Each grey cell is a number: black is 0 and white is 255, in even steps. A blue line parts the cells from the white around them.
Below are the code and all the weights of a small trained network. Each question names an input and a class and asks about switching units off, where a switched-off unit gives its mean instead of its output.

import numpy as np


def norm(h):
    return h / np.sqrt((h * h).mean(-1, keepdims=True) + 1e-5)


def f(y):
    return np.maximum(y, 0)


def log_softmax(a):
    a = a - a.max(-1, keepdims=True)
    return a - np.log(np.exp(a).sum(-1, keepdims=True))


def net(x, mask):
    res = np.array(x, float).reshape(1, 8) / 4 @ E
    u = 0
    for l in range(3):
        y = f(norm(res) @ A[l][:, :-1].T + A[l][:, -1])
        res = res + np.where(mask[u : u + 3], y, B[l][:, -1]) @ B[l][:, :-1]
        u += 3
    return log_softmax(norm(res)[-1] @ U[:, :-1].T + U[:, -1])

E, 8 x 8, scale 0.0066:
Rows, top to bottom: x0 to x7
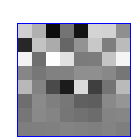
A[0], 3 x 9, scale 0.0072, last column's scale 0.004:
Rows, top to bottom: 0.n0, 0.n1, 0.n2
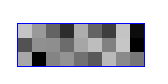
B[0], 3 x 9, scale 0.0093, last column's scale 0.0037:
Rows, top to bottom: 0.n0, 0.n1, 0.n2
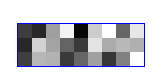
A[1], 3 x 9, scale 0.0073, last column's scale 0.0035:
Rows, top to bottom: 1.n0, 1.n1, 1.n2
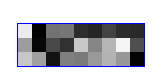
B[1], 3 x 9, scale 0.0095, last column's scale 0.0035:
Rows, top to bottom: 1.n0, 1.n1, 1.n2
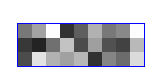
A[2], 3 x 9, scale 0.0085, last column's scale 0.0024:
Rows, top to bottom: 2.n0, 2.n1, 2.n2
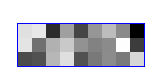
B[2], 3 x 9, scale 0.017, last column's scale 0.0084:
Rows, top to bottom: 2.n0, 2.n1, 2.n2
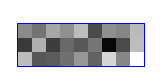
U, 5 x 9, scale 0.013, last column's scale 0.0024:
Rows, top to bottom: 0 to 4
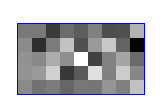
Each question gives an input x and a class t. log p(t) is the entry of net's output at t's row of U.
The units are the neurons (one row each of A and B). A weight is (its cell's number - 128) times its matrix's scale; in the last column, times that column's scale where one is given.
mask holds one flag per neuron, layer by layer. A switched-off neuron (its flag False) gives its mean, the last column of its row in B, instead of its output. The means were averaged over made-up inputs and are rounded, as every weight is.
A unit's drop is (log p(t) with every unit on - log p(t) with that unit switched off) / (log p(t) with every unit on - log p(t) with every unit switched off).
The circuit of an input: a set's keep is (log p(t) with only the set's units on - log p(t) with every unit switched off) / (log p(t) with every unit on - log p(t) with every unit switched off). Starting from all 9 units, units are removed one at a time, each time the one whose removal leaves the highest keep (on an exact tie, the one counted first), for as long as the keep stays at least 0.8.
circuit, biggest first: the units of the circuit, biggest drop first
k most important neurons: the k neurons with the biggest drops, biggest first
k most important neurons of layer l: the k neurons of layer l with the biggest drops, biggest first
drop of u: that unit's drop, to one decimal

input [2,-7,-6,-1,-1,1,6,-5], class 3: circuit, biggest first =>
(1.n0 2.n1 2.n2)
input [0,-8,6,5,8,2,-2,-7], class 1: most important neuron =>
(1.n1)
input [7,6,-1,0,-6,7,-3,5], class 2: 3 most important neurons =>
(2.n0 0.n0 0.n2)
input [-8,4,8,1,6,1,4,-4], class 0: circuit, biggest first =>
(2.n1 2.n0)
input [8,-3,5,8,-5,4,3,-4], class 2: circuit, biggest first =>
(2.n0 0.n0)
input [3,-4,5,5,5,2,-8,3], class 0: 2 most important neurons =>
(2.n1 0.n2)
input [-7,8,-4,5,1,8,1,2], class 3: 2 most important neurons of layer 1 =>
(1.n2 1.n1)
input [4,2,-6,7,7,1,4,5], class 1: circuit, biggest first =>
(0.n0 2.n1)
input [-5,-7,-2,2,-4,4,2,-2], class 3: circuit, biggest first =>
(1.n0 0.n0)
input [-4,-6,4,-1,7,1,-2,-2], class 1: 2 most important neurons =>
(0.n0 1.n1)
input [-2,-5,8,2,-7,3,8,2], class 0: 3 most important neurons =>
(2.n1 0.n0 1.n1)
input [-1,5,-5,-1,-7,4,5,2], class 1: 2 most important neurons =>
(2.n1 0.n2)
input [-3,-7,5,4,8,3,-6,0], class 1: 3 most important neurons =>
(1.n1 0.n0 2.n2)
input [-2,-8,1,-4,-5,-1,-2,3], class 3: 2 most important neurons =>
(1.n0 0.n0)
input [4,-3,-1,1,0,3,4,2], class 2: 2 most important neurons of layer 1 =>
(1.n1 1.n2)
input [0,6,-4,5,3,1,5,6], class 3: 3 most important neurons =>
(2.n1 2.n2 0.n1)
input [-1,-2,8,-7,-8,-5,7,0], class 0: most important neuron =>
(2.n1)
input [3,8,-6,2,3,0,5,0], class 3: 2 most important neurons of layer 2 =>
(2.n1 2.n2)
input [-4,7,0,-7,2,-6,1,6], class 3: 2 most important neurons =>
(0.n1 2.n0)
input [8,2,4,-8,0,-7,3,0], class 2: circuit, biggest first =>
(2.n0)
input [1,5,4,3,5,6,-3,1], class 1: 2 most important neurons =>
(0.n0 0.n2)
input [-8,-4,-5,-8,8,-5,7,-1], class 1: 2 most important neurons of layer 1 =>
(1.n1 1.n2)
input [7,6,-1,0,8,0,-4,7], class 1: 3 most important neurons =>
(0.n0 1.n1 0.n2)
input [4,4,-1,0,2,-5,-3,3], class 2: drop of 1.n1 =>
0.0
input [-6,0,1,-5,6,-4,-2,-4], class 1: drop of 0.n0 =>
0.1
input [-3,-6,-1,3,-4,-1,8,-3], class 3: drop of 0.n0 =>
0.2
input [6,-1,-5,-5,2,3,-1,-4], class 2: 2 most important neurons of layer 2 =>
(2.n0 2.n1)
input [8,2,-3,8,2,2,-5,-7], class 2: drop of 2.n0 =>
0.2
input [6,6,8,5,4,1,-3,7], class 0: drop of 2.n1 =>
1.0
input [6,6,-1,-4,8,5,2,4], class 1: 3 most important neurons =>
(0.n0 1.n1 0.n2)
